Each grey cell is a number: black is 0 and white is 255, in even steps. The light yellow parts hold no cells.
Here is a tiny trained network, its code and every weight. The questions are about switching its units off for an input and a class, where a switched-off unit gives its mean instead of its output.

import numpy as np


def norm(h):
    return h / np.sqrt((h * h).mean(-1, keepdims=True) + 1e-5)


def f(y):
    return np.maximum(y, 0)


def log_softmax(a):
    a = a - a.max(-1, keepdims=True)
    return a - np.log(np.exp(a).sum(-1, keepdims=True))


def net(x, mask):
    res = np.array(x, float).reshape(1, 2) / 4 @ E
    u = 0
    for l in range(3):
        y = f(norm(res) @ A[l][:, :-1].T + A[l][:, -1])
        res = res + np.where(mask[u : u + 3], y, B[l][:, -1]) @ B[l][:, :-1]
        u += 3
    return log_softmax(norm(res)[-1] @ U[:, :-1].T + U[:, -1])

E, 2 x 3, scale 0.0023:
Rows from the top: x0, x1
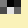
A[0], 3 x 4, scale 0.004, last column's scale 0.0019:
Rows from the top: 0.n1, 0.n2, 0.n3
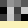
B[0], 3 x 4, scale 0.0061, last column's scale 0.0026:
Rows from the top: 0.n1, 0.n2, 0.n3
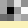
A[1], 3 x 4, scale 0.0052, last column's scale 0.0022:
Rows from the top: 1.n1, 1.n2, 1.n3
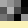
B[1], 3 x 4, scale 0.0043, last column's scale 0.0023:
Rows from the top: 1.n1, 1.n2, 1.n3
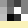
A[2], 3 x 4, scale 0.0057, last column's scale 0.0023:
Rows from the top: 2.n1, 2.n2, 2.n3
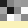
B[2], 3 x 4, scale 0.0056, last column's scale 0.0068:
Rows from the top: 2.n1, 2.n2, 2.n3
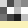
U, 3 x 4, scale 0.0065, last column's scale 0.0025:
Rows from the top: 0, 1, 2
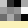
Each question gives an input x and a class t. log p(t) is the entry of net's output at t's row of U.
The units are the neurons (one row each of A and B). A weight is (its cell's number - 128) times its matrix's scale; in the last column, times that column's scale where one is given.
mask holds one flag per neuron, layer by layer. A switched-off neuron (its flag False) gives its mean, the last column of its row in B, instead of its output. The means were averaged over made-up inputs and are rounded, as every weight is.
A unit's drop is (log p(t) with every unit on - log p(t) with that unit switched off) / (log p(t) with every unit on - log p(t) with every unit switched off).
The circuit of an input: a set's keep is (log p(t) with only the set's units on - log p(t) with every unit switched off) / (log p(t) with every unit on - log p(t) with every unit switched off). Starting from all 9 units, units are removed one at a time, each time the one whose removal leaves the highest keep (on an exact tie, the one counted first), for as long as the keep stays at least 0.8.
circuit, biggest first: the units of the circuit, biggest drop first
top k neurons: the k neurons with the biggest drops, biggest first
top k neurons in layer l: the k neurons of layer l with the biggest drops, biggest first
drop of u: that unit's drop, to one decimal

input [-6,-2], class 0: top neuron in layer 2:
[2.n3]
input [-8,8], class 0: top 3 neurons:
[2.n3, 2.n2, 0.n2]
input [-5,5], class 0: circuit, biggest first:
[2.n2, 2.n3]
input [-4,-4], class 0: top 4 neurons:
[0.n2, 1.n3, 2.n3, 2.n2]
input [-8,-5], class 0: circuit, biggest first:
[2.n2, 2.n3, 0.n2]
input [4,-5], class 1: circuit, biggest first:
[2.n3, 2.n2]
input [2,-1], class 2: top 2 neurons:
[2.n2, 2.n3]
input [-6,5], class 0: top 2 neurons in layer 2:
[2.n2, 2.n3]
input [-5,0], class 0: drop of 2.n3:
0.6
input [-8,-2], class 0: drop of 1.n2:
0.0
